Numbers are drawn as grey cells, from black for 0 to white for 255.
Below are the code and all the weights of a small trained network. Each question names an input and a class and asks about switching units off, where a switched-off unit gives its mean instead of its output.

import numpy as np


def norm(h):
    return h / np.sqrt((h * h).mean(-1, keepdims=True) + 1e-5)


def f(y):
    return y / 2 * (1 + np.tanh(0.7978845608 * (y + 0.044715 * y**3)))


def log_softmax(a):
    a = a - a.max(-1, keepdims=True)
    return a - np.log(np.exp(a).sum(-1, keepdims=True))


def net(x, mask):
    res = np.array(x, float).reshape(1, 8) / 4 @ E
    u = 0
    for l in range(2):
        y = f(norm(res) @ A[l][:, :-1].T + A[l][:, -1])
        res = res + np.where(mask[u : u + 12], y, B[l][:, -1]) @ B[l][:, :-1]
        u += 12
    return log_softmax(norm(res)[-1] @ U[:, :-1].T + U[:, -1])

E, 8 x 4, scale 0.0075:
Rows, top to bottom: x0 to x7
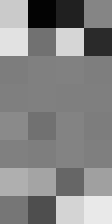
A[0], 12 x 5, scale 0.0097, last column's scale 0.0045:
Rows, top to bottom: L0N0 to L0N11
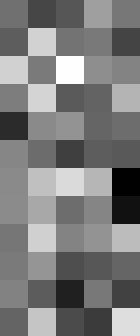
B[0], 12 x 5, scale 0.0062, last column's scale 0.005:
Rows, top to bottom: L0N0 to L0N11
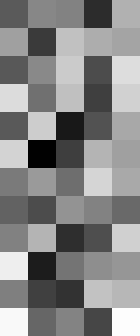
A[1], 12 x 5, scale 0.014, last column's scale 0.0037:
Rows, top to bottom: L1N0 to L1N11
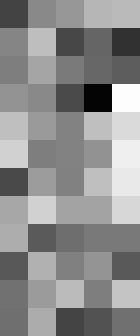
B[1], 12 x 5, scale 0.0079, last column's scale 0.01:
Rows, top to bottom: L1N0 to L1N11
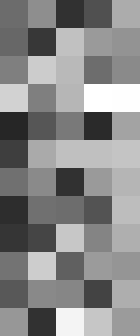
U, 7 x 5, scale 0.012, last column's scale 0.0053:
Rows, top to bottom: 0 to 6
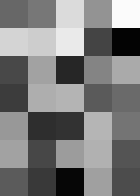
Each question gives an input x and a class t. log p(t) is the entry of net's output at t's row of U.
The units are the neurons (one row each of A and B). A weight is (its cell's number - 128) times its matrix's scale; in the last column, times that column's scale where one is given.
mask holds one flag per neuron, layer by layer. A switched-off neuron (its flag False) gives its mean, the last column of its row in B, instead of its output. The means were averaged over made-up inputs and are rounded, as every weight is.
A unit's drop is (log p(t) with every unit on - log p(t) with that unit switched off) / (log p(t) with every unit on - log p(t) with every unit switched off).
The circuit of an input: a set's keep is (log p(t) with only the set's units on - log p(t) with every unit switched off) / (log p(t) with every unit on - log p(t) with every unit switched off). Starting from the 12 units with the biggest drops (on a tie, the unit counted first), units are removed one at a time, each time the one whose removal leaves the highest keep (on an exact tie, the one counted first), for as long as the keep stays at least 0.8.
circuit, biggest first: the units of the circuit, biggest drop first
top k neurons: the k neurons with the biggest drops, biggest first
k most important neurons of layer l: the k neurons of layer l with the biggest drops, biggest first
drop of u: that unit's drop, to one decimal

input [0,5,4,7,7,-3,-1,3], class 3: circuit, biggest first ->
L1N3; L0N11; L0N3; L1N11
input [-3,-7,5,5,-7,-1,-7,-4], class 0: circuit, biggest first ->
L1N11
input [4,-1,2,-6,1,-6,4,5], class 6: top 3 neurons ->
L0N11; L0N3; L1N3
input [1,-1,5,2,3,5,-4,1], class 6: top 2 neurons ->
L0N11; L0N3
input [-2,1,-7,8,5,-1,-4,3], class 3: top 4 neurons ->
L0N2; L0N10; L1N10; L0N5
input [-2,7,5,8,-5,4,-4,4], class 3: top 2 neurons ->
L1N3; L0N11
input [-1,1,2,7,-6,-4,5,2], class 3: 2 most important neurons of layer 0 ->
L0N10; L0N2
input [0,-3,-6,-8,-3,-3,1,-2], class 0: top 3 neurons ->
L1N5; L1N8; L1N6
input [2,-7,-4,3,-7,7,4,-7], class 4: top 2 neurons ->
L0N10; L0N5
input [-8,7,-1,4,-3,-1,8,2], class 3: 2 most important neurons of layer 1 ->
L1N7; L1N3
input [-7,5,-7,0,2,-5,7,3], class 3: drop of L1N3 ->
0.1
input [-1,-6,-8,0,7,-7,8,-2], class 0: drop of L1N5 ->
0.2
